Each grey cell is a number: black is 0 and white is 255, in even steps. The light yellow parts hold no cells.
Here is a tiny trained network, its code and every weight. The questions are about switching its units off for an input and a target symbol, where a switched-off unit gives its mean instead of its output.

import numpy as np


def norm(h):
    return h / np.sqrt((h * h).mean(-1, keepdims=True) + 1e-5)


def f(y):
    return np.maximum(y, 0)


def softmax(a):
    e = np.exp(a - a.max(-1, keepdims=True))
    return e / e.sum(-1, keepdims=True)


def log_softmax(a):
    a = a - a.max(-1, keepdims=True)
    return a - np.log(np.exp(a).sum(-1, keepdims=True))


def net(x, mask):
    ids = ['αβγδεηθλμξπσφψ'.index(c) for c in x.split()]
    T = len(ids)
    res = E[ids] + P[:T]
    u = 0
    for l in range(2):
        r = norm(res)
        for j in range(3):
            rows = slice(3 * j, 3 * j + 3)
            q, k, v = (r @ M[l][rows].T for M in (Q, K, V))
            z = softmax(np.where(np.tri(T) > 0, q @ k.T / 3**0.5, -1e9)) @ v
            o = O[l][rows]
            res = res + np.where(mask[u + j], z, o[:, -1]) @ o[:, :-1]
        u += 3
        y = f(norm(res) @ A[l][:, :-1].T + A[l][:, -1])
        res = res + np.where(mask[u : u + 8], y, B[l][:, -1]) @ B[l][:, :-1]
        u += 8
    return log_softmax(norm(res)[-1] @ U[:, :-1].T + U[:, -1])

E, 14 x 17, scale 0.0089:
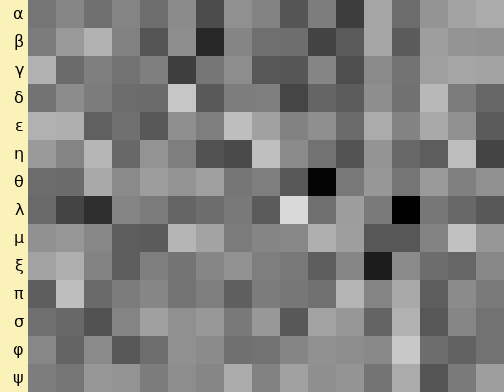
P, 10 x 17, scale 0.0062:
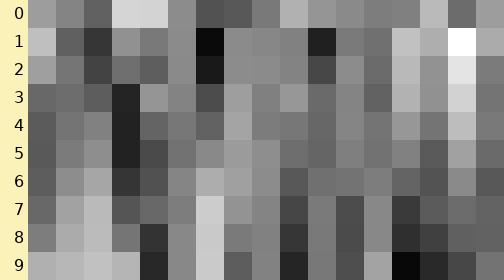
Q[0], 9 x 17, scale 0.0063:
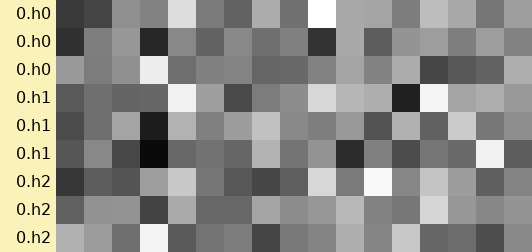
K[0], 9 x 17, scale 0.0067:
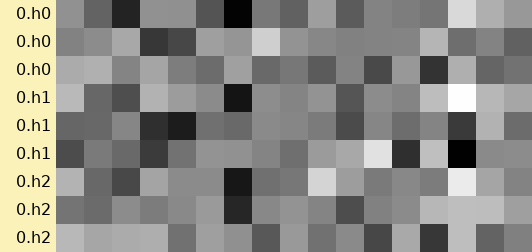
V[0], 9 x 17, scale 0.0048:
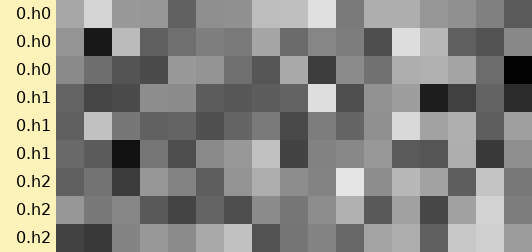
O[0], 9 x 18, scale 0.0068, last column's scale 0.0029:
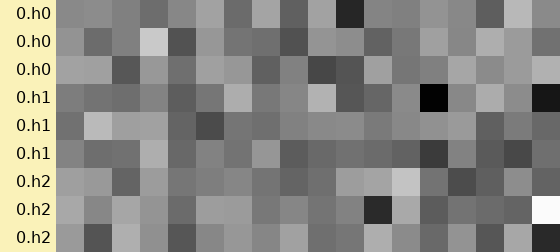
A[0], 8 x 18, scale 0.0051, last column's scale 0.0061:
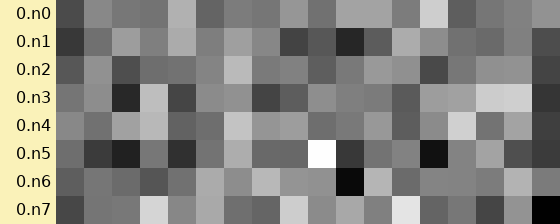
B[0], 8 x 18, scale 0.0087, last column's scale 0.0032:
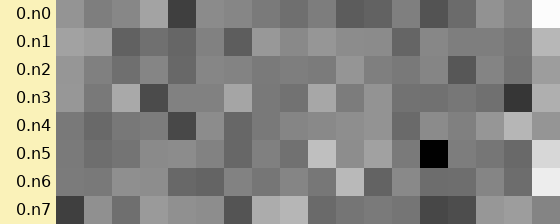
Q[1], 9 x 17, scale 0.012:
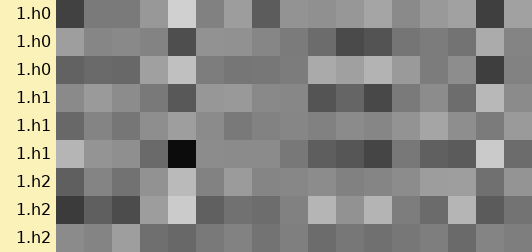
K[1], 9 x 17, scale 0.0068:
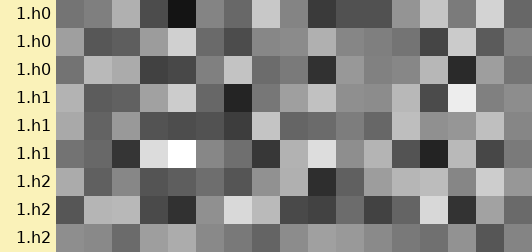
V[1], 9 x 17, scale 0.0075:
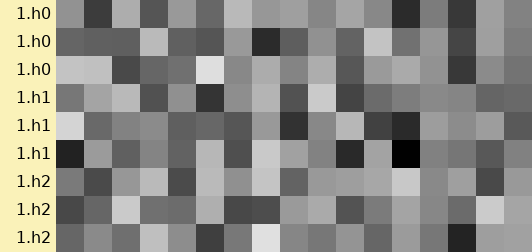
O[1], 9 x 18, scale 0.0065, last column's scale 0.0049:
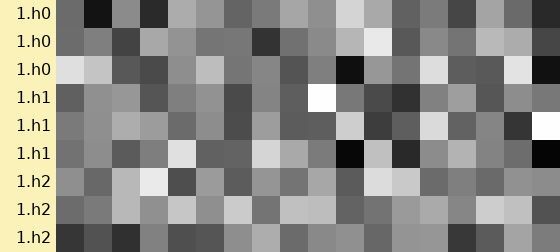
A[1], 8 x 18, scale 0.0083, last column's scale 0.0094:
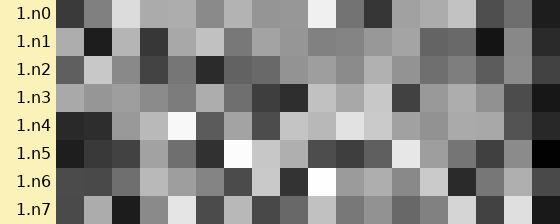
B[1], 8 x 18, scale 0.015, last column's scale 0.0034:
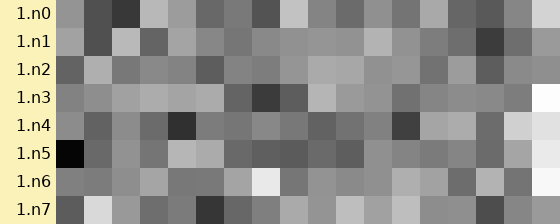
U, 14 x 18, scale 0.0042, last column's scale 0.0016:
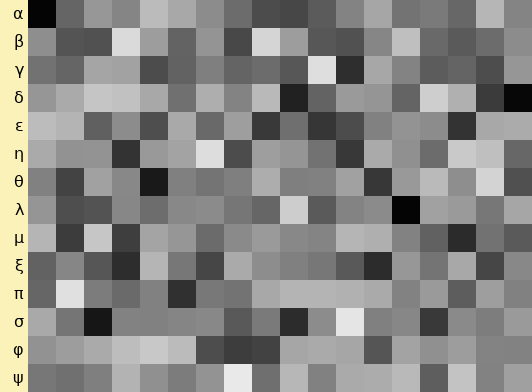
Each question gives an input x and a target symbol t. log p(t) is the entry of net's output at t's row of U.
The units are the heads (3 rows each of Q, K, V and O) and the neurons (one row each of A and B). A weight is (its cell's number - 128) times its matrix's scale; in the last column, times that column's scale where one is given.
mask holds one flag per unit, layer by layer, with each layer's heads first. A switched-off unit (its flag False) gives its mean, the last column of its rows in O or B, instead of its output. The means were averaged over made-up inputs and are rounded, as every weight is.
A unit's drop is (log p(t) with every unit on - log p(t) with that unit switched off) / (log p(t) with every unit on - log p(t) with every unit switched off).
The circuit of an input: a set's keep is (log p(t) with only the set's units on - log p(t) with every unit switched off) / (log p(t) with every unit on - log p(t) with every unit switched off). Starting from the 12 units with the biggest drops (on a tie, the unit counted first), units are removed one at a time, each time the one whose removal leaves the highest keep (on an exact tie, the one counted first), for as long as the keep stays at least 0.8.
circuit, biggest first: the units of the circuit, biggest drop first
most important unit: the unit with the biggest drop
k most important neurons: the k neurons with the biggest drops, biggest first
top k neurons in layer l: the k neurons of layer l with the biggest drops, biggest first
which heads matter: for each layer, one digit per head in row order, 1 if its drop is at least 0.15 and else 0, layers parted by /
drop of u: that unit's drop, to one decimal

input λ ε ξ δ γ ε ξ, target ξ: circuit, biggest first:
(0.h2, 1.h1)
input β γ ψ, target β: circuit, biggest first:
(1.n0, 1.h2)
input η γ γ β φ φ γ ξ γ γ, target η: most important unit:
1.h2
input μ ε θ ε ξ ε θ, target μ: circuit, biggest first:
(1.h0, 1.n1)
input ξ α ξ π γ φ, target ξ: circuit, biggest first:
(1.h1, 1.h2)
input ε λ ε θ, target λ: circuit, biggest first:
(0.h1, 0.n5)
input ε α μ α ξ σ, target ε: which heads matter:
000 / 100
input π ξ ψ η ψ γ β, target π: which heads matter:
000 / 010
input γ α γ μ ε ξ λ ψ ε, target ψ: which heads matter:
100 / 000
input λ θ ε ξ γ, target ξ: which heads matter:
110 / 010
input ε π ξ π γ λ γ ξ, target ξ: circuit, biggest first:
(0.n5, 0.h2, 1.h1)
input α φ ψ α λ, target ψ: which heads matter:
000 / 101
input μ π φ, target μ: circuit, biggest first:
(1.h0, 0.h0, 1.n1)
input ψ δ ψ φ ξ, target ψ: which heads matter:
000 / 001
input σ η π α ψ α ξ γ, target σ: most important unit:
1.h0
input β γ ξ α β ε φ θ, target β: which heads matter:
000 / 000
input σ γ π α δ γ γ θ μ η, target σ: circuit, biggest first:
(1.h0, 1.h1, 0.h2)
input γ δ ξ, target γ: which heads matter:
000 / 010
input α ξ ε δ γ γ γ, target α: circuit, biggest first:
(0.n7, 1.n5, 1.h2)
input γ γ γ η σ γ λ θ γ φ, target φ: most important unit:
0.n5
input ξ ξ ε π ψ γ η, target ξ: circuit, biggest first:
(1.h1, 1.h2)
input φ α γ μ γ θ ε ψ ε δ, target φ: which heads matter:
000 / 001
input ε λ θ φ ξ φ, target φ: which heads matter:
100 / 000
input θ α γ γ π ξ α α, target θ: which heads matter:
001 / 100
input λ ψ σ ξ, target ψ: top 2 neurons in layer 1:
(1.n6, 1.n4)
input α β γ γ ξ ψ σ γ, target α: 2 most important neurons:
(1.n5, 0.n7)
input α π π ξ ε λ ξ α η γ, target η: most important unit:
0.n5
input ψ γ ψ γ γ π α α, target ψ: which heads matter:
000 / 101
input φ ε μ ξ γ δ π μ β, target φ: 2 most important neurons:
(0.n3, 1.n3)
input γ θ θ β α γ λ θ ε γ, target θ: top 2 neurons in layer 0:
(0.n5, 0.n4)
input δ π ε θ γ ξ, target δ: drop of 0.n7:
0.0
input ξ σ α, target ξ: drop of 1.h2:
0.1
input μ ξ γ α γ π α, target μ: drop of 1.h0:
0.9
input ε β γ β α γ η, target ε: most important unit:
1.h0
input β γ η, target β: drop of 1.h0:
0.1
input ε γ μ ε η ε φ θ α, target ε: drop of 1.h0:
0.8
